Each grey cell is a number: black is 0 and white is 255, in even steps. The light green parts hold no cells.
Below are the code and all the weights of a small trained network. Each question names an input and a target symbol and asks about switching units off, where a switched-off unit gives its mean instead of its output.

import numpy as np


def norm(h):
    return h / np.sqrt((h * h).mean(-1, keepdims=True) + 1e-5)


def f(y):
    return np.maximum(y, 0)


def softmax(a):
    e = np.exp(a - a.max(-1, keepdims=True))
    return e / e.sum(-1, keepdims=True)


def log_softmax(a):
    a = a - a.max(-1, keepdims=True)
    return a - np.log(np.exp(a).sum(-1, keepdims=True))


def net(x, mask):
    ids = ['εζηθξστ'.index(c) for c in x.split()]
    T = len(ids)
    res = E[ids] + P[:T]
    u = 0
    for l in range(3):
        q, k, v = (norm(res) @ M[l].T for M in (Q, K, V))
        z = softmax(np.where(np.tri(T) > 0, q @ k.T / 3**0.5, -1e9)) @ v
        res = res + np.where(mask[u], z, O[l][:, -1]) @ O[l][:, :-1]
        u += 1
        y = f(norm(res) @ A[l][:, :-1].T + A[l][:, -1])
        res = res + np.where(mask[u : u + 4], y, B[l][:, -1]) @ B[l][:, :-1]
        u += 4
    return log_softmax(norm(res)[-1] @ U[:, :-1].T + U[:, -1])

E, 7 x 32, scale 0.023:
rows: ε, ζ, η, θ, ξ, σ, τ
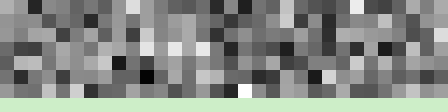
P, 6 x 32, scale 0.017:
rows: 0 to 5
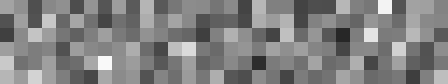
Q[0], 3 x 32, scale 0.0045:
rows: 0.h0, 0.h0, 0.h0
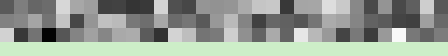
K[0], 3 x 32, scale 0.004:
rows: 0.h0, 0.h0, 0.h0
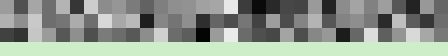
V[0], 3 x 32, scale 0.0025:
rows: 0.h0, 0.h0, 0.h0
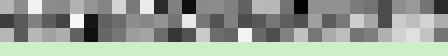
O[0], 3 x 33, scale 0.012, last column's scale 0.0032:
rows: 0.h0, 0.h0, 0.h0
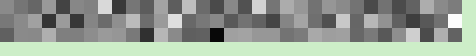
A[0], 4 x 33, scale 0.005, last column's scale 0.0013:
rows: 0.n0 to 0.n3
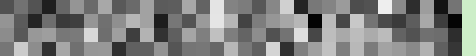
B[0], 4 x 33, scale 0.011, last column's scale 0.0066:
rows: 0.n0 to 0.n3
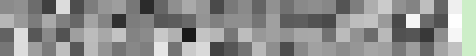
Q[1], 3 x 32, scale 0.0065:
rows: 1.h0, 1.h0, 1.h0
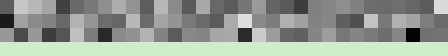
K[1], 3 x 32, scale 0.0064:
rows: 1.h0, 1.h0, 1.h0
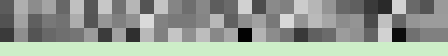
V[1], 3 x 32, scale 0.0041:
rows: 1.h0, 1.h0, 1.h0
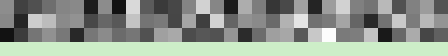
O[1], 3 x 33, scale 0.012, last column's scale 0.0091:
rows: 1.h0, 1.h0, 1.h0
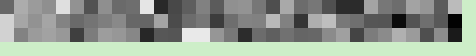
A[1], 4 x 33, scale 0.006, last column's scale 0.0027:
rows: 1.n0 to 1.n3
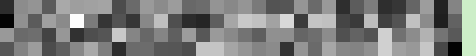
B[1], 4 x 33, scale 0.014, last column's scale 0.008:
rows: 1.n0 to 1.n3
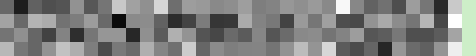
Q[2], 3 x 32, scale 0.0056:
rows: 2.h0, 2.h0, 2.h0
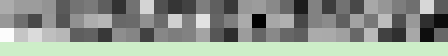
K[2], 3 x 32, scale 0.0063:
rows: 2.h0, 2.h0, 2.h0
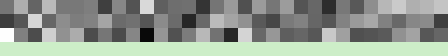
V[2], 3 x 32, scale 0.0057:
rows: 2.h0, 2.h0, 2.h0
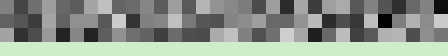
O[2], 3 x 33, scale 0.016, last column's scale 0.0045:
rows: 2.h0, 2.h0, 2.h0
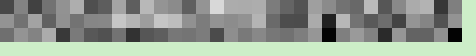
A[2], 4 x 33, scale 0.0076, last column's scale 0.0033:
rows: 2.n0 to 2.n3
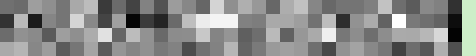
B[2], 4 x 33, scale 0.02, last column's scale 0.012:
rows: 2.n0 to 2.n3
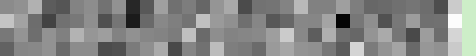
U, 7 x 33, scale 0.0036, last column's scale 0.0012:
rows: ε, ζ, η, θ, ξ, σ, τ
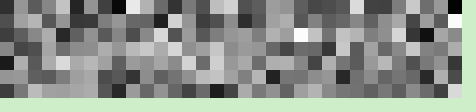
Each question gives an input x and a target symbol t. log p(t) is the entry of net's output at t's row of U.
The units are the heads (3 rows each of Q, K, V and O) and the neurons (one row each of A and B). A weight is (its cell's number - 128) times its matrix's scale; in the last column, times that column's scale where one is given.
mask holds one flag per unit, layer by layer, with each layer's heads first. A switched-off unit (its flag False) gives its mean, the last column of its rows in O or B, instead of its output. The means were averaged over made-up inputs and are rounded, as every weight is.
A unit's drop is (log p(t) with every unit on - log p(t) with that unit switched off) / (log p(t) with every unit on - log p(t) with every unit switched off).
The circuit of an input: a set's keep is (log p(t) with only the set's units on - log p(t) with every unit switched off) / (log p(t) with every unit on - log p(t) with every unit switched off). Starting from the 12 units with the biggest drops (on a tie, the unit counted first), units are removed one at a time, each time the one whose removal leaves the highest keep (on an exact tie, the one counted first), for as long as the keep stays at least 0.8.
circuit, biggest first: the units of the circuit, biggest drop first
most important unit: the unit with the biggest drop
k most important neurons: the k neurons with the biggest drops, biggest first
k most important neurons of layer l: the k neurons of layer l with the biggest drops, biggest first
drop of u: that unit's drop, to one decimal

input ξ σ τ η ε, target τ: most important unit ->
1.h0
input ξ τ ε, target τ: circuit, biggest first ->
(1.n1; 1.h0)
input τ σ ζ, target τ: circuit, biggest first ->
(1.n1; 0.h0)
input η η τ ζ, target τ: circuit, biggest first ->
(0.h0; 1.h0; 1.n1)
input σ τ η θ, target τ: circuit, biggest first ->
(1.h0; 1.n1; 0.h0)
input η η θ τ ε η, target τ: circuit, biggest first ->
(1.h0; 1.n1)
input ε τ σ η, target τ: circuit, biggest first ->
(1.h0; 0.h0; 1.n1)
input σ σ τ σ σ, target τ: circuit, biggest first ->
(1.h0; 0.h0; 1.n1)
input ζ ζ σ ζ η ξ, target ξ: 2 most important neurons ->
(0.n3; 2.n2)
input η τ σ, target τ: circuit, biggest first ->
(1.n1; 1.h0)
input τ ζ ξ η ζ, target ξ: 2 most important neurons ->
(1.n0; 2.n2)
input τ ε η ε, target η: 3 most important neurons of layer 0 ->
(0.n1; 0.n0; 0.n3)
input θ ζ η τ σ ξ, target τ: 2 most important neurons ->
(0.n3; 1.n1)
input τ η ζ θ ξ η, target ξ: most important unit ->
0.h0
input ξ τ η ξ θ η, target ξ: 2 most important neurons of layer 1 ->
(1.n0; 1.n1)
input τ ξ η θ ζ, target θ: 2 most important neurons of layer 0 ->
(0.n1; 0.n3)
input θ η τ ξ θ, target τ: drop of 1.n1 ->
0.2
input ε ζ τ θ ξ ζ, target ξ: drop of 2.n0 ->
0.0
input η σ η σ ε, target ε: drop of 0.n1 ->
0.1
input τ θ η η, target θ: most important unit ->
2.h0
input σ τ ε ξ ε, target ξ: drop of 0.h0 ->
1.7
